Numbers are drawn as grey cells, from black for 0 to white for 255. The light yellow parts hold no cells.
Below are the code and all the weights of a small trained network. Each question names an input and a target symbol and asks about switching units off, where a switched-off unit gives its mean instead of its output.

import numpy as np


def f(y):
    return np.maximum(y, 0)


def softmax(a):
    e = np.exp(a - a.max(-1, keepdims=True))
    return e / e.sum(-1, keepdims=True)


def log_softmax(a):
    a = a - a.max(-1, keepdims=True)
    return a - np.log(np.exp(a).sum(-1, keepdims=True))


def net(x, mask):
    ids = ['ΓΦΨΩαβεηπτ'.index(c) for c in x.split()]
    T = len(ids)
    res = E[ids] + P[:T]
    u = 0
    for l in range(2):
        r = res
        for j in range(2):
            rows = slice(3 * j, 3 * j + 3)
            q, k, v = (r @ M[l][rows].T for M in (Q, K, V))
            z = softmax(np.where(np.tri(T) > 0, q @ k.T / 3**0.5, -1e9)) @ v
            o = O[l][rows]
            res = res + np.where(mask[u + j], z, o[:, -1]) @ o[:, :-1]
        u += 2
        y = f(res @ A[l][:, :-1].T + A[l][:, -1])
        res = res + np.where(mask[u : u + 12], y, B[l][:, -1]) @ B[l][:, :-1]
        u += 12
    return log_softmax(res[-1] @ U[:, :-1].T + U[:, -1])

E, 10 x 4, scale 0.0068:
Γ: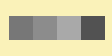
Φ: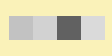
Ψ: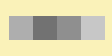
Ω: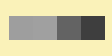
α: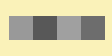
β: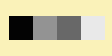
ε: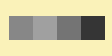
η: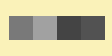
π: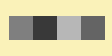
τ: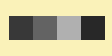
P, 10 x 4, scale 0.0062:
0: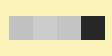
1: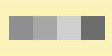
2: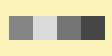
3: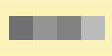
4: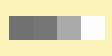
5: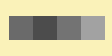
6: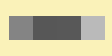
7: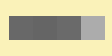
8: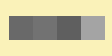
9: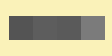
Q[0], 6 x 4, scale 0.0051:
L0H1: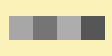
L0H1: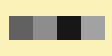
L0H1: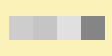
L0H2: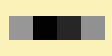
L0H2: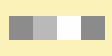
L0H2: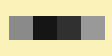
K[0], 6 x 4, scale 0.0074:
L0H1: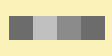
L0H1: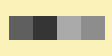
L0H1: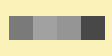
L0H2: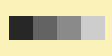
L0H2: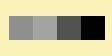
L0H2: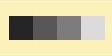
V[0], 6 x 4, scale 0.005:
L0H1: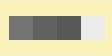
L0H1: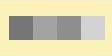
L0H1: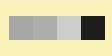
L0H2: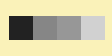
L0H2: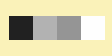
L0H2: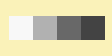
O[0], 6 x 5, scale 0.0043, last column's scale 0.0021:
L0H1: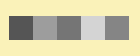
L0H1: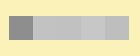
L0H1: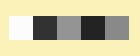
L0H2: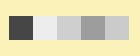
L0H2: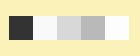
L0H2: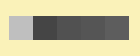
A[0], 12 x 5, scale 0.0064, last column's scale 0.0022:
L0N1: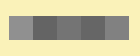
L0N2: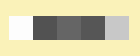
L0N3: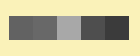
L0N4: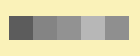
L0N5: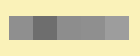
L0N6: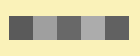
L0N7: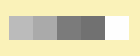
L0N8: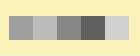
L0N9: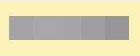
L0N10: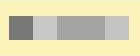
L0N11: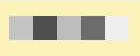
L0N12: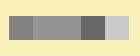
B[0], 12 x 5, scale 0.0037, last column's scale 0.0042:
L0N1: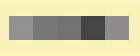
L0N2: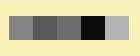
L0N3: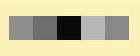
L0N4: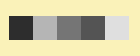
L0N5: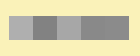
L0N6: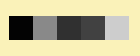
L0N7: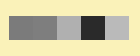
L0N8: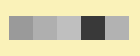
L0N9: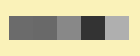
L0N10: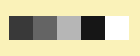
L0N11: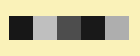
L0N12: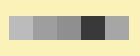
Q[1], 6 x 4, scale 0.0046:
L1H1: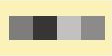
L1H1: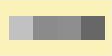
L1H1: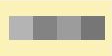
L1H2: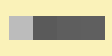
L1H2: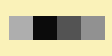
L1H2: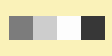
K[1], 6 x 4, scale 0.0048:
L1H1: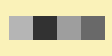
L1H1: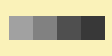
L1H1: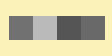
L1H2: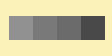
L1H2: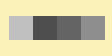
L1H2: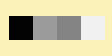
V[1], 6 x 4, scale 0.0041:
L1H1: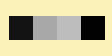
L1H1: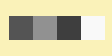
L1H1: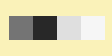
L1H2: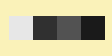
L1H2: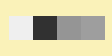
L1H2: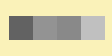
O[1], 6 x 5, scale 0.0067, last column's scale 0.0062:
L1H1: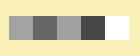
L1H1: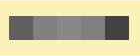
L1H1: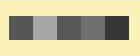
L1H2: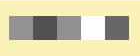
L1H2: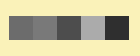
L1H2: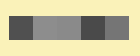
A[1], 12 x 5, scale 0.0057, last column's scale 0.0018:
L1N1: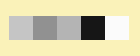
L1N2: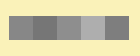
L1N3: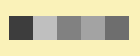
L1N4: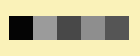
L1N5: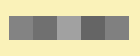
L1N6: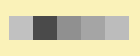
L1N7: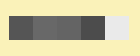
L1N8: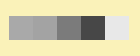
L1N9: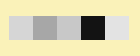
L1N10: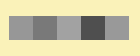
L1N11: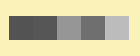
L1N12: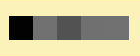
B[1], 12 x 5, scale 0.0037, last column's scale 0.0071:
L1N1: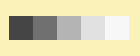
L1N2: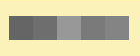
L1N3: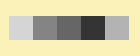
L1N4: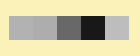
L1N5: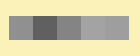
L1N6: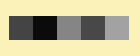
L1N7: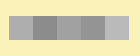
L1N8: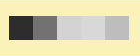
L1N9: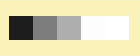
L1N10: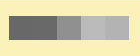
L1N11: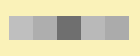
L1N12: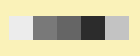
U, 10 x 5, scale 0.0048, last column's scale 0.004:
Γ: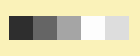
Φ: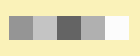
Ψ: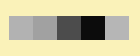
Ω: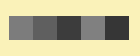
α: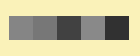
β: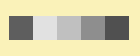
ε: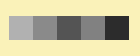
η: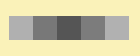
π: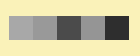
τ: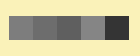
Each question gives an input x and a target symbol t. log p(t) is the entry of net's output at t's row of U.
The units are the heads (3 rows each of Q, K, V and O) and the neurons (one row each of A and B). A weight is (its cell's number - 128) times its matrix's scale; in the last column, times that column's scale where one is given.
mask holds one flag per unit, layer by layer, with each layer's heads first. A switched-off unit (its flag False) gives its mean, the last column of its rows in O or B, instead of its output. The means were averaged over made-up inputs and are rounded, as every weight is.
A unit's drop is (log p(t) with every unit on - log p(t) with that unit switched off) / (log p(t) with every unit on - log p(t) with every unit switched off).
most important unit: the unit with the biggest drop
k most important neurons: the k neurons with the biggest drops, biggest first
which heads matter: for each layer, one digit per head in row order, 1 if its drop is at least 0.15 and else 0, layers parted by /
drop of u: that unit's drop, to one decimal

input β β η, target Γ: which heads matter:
00 / 00
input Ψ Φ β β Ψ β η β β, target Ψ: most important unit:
L1H2
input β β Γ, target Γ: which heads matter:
00 / 00
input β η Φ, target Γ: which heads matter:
00 / 00
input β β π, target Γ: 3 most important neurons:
[L1N9; L1N1; L1N8]
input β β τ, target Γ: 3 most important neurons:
[L1N9; L1N1; L1N8]
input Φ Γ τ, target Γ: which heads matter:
00 / 00
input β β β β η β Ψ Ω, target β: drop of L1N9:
0.1
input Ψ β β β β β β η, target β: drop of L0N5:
0.0
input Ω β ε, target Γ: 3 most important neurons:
[L1N9; L1N1; L1N8]
